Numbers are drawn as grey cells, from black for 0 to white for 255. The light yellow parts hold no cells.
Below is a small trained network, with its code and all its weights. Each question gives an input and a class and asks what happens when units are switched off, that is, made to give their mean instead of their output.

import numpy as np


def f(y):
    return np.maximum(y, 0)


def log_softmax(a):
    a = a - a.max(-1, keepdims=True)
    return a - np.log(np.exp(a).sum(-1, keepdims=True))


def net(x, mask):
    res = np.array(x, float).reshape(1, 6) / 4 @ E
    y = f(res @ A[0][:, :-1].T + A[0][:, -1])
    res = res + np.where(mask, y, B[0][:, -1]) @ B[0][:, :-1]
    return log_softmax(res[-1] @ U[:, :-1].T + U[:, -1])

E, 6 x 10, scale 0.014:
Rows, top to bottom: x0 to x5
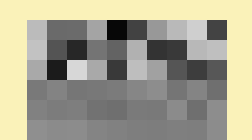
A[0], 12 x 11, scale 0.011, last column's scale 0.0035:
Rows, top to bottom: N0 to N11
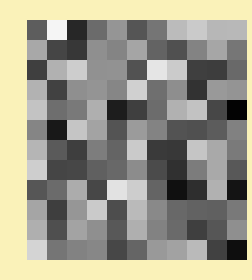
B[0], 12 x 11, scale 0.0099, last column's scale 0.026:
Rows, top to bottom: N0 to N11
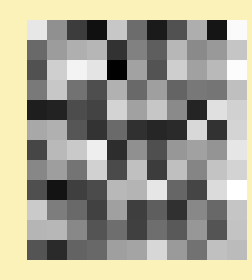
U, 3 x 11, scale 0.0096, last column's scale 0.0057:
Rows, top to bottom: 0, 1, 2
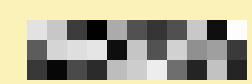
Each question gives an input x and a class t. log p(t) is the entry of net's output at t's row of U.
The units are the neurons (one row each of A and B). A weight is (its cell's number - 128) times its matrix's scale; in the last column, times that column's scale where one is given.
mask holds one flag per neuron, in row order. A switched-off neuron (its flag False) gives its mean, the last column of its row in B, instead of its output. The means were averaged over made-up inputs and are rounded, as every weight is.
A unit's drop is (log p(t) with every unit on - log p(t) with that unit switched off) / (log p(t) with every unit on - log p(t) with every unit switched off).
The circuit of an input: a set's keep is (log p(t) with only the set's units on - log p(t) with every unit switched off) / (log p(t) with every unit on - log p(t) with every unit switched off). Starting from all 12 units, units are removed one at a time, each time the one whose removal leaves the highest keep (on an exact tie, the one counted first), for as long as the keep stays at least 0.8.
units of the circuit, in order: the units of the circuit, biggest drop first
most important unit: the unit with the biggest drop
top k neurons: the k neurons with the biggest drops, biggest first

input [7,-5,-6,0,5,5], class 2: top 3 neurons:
(N4 N11 N5)
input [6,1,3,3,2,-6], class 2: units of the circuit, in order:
(N4)
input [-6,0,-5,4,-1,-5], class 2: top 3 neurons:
(N8 N5 N10)
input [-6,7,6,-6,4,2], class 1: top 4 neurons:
(N6 N7 N0 N1)
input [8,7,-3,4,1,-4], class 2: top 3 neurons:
(N4 N2 N11)
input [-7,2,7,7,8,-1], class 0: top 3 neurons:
(N5 N10 N4)
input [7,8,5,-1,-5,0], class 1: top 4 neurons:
(N6 N7 N8 N1)
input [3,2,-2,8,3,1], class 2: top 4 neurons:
(N2 N5 N4 N10)
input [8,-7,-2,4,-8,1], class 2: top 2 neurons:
(N4 N11)
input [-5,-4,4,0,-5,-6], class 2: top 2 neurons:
(N8 N0)
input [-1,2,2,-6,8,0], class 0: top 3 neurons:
(N2 N3 N6)
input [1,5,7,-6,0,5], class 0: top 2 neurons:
(N5 N9)
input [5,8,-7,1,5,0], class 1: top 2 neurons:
(N6 N7)
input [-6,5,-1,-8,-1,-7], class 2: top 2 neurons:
(N8 N2)
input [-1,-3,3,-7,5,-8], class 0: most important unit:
N6
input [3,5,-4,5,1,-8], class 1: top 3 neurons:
(N6 N5 N9)
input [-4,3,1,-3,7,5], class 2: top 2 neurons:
(N2 N8)
